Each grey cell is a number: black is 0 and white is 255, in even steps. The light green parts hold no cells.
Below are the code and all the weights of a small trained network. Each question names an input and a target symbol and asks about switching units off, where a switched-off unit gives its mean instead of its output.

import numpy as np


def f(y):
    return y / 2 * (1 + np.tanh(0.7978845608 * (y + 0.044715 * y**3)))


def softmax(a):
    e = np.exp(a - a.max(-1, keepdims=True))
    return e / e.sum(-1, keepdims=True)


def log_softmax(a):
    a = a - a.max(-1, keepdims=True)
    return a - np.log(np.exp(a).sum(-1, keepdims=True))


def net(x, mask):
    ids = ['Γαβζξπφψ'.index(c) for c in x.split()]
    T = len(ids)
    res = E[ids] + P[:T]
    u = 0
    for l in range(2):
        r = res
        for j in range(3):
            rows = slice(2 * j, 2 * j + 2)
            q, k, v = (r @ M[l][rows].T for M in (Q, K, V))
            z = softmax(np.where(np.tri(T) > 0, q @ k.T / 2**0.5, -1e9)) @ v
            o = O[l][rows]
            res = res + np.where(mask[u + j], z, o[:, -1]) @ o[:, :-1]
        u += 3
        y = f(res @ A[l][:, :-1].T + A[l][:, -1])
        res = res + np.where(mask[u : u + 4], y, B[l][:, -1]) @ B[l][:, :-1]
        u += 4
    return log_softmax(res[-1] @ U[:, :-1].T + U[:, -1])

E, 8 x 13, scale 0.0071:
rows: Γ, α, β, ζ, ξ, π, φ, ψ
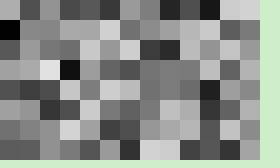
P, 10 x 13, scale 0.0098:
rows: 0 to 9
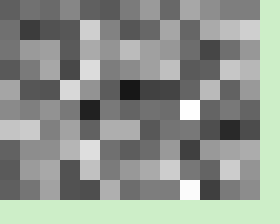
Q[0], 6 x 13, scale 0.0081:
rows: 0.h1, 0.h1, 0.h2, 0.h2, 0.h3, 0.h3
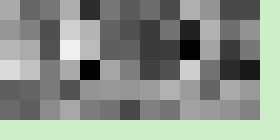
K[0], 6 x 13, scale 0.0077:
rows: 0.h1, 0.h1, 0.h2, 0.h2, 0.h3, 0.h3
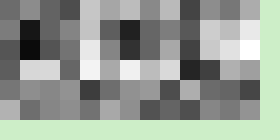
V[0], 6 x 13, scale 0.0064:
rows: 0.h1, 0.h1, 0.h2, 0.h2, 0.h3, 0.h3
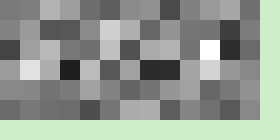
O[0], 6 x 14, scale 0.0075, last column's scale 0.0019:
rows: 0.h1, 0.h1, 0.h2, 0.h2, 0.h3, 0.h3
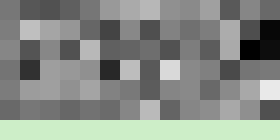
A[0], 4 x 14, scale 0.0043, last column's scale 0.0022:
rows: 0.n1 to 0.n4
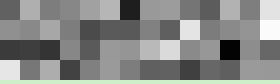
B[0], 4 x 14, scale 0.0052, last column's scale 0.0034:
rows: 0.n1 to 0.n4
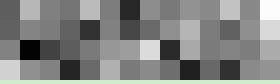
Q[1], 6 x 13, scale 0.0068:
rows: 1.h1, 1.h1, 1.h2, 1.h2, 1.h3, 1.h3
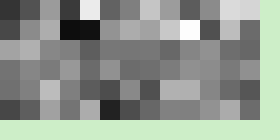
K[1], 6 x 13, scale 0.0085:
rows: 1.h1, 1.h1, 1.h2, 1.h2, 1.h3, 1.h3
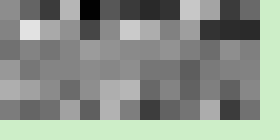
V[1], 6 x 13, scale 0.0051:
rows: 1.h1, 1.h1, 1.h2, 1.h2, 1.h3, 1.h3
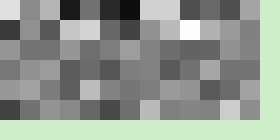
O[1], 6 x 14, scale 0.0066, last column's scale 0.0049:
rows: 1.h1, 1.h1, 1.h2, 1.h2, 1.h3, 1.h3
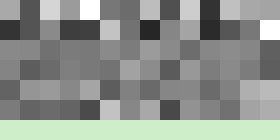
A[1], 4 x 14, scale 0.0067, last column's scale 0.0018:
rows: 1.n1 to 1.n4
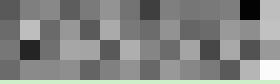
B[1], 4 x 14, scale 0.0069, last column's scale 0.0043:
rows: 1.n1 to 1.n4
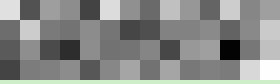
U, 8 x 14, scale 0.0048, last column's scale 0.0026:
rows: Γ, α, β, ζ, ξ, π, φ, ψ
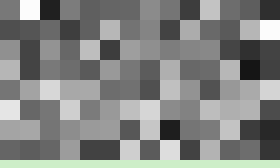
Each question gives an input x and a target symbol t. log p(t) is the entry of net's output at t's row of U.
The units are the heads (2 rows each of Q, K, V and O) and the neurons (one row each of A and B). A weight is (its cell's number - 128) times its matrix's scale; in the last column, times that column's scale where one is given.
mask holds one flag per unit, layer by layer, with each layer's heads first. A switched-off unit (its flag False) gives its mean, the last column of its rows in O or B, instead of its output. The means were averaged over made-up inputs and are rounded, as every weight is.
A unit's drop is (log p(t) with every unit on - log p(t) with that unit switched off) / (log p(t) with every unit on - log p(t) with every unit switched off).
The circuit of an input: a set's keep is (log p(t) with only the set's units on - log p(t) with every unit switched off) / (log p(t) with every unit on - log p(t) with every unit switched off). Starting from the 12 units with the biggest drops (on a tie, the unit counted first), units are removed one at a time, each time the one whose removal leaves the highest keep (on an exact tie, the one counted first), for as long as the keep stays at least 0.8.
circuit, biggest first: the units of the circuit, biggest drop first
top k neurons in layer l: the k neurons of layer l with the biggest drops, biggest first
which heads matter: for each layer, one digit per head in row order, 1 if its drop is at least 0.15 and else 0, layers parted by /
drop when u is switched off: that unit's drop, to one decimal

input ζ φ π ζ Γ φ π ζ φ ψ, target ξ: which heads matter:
100 / 000
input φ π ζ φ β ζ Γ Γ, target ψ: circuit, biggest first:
0.h2; 1.h1
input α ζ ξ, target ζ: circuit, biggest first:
0.h2; 1.n1; 1.h1
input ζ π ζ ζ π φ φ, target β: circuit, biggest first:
0.h2; 1.h1; 1.n3
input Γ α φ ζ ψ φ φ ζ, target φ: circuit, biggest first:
0.h2; 1.n4
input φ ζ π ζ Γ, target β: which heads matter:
010 / 100
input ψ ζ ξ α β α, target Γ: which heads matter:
110 / 100
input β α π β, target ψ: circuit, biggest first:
1.h1; 0.h2; 0.n1
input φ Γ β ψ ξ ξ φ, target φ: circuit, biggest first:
0.h2; 1.h1
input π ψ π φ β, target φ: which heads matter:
010 / 000
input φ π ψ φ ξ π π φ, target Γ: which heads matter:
010 / 100
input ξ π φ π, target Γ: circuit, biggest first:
1.h1; 0.h2; 1.n2
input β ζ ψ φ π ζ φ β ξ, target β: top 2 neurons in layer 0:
0.n2; 0.n4
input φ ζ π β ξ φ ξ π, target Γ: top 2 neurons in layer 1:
1.n2; 1.n1
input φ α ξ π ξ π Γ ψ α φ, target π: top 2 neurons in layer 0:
0.n4; 0.n1
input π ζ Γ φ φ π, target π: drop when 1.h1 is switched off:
0.9
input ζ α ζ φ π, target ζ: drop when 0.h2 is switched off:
0.7
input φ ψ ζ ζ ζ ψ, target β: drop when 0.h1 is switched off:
0.0
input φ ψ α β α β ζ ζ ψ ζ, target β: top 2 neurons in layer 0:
0.n4; 0.n1
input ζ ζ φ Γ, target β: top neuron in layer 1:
1.n3
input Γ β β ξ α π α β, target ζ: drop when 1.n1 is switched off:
0.4
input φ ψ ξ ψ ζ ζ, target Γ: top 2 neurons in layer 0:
0.n2; 0.n3
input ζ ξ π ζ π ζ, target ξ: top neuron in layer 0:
0.n3
